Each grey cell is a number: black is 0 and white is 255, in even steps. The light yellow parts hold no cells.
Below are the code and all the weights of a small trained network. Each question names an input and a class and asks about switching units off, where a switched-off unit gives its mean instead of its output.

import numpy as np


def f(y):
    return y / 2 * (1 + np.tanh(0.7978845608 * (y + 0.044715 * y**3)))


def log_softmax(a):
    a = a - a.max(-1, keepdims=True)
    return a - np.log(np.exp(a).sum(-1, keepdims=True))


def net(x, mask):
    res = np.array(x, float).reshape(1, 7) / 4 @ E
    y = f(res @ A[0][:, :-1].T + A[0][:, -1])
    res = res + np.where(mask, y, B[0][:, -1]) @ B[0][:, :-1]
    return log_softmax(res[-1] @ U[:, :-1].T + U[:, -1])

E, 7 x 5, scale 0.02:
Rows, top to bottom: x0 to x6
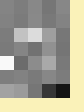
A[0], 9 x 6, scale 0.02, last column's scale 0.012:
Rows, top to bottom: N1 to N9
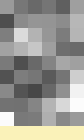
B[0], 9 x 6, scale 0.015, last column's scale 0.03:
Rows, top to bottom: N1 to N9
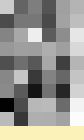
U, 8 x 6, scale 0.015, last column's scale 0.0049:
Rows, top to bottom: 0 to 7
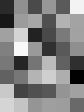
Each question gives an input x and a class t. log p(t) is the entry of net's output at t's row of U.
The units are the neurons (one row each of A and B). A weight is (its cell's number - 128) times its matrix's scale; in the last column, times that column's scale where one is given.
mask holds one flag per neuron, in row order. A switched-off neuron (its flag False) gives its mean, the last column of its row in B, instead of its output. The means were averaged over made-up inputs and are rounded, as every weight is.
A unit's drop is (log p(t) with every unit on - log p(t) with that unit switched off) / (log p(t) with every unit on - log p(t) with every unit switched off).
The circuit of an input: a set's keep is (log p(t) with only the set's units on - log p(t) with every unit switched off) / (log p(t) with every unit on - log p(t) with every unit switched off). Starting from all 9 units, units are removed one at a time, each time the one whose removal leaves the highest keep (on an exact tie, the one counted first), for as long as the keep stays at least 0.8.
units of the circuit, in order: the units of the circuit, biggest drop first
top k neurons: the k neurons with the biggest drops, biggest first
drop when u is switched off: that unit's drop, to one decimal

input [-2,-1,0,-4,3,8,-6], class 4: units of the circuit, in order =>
(N3)
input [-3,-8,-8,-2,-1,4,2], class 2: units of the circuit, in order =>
(N8, N9)
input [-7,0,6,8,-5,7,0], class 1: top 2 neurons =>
(N2, N7)
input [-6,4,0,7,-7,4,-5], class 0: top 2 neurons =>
(N3, N6)
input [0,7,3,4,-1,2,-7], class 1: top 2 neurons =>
(N9, N2)
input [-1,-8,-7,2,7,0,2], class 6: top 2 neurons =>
(N8, N1)
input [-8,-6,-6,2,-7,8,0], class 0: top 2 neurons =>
(N5, N1)
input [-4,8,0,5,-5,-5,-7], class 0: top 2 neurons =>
(N3, N5)
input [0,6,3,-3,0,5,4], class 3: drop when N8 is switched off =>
0.2
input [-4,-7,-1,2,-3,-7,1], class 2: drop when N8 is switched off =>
0.7
